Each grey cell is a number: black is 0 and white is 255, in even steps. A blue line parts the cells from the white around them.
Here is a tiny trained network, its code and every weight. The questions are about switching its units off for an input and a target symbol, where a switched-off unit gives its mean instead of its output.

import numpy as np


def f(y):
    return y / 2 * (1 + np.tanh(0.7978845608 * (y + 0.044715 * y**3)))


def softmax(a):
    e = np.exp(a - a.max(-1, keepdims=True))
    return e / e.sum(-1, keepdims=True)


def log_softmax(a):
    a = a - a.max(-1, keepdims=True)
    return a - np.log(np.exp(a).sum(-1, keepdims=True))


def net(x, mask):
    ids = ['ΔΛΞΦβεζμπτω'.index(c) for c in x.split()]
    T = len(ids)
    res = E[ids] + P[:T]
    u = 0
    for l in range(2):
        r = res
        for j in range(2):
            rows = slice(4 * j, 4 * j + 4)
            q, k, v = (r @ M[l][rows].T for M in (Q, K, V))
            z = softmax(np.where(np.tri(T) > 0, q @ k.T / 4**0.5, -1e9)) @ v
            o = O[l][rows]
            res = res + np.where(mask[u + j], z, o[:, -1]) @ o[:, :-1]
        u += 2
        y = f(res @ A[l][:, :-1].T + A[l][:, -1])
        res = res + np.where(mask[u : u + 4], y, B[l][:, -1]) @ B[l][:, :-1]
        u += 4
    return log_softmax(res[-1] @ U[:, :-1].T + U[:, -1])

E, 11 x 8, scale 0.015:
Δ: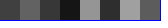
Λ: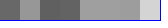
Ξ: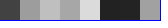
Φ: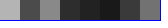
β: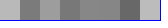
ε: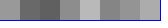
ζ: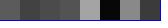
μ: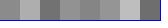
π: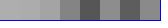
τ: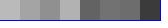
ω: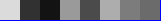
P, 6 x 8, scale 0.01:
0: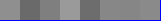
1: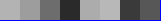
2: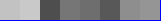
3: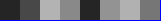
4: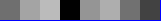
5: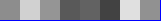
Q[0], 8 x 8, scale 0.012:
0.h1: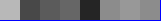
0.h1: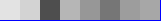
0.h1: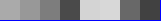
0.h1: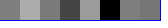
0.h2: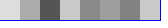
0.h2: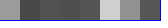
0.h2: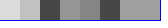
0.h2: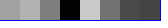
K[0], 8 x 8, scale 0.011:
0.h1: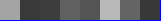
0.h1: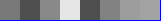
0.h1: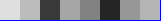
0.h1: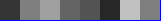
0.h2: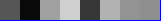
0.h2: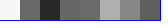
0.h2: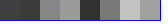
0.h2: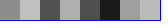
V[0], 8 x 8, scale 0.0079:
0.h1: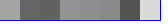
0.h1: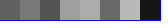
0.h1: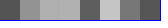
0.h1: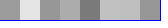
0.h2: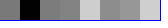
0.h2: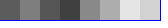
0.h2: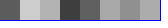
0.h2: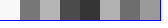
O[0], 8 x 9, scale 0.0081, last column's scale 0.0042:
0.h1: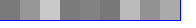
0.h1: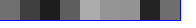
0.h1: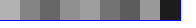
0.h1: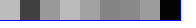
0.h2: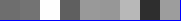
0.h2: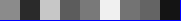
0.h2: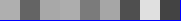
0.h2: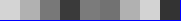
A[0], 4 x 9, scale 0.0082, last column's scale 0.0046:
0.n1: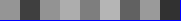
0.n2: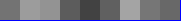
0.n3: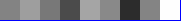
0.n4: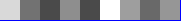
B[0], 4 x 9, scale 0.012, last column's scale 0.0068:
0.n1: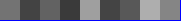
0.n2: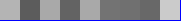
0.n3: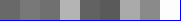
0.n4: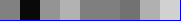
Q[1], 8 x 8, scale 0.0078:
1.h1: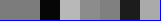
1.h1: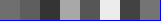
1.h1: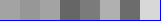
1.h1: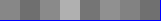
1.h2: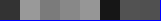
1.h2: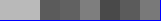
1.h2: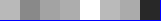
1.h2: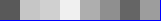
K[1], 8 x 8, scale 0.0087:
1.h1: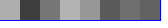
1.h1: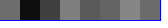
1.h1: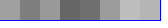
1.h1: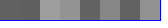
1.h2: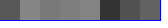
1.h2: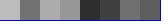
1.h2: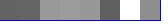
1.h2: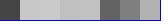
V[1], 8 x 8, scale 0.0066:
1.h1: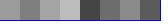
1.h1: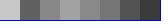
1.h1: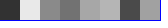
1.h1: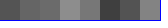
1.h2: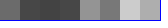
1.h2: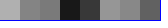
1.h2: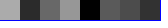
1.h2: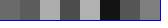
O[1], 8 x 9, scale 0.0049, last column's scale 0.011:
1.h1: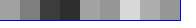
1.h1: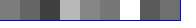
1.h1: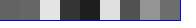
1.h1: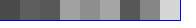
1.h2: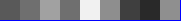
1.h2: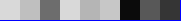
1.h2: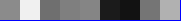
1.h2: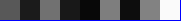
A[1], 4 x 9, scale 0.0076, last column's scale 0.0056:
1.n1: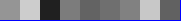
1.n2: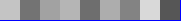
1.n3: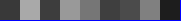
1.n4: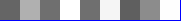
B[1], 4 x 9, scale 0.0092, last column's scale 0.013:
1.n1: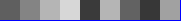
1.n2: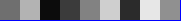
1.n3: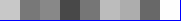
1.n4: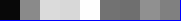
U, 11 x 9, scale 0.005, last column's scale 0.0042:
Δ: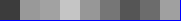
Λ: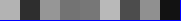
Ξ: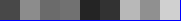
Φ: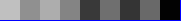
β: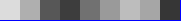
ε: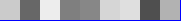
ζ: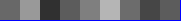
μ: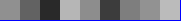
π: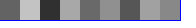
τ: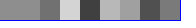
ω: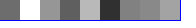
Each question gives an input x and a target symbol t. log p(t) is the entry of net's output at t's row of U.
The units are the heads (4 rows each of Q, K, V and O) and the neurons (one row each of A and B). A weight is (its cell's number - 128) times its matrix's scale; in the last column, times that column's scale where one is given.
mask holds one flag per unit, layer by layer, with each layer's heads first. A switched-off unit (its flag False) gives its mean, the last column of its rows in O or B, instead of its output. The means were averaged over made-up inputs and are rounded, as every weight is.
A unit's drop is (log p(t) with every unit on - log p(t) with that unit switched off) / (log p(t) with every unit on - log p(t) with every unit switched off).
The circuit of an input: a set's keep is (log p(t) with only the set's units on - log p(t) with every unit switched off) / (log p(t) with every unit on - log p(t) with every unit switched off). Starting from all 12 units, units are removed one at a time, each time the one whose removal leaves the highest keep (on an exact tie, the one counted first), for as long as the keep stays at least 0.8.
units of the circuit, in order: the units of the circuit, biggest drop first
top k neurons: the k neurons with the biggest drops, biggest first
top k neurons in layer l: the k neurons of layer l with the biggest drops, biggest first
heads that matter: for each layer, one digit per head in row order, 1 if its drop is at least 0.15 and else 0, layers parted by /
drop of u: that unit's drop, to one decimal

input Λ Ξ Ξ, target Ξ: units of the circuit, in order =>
[1.h2; 0.h2]
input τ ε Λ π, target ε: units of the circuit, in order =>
[0.h2; 1.h2]
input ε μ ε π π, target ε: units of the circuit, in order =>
[0.h2; 0.h1]
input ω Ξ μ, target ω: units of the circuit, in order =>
[0.h2; 1.h2; 0.n4]
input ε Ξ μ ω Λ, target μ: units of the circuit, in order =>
[0.h2; 0.h1; 0.n4; 1.h1]
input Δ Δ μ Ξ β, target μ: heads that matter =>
11 / 10
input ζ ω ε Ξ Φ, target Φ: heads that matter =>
10 / 01
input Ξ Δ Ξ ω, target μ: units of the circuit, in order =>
[0.n4; 1.h1]
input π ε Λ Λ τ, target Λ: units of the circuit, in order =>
[0.h2; 1.n2; 0.n4]
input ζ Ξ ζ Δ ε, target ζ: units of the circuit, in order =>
[0.h1; 1.h2]
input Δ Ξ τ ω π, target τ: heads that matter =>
01 / 00
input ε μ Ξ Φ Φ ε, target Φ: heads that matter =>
00 / 01
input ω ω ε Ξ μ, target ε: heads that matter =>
11 / 00
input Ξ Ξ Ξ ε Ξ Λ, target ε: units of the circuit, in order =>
[0.h2]
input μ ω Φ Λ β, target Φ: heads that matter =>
01 / 01
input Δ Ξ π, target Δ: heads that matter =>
11 / 01
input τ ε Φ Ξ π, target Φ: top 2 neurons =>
[1.n1; 0.n2]
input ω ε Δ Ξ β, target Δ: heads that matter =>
11 / 01
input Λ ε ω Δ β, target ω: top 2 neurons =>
[0.n4; 1.n3]
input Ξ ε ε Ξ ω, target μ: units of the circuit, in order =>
[0.n4; 1.h1; 1.n3]
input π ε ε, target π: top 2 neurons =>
[1.n2; 1.n1]
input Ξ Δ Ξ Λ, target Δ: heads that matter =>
01 / 01
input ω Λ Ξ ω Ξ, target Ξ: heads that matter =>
00 / 01
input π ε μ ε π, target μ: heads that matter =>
11 / 10
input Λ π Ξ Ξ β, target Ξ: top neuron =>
[1.n3]
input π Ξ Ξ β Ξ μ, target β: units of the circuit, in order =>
[0.h2; 1.n2; 0.h1; 1.h2]
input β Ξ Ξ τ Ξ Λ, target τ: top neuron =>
[1.n1]
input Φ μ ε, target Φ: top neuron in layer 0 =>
[0.n2]
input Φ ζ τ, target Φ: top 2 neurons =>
[1.n1; 0.n2]
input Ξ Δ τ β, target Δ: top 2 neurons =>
[1.n4; 0.n4]
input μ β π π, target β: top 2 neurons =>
[1.n2; 0.n2]
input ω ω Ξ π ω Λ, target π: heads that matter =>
11 / 00
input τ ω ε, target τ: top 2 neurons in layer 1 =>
[1.n1; 1.n3]
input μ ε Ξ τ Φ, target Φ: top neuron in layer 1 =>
[1.n3]
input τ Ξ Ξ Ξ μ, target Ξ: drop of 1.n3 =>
0.1
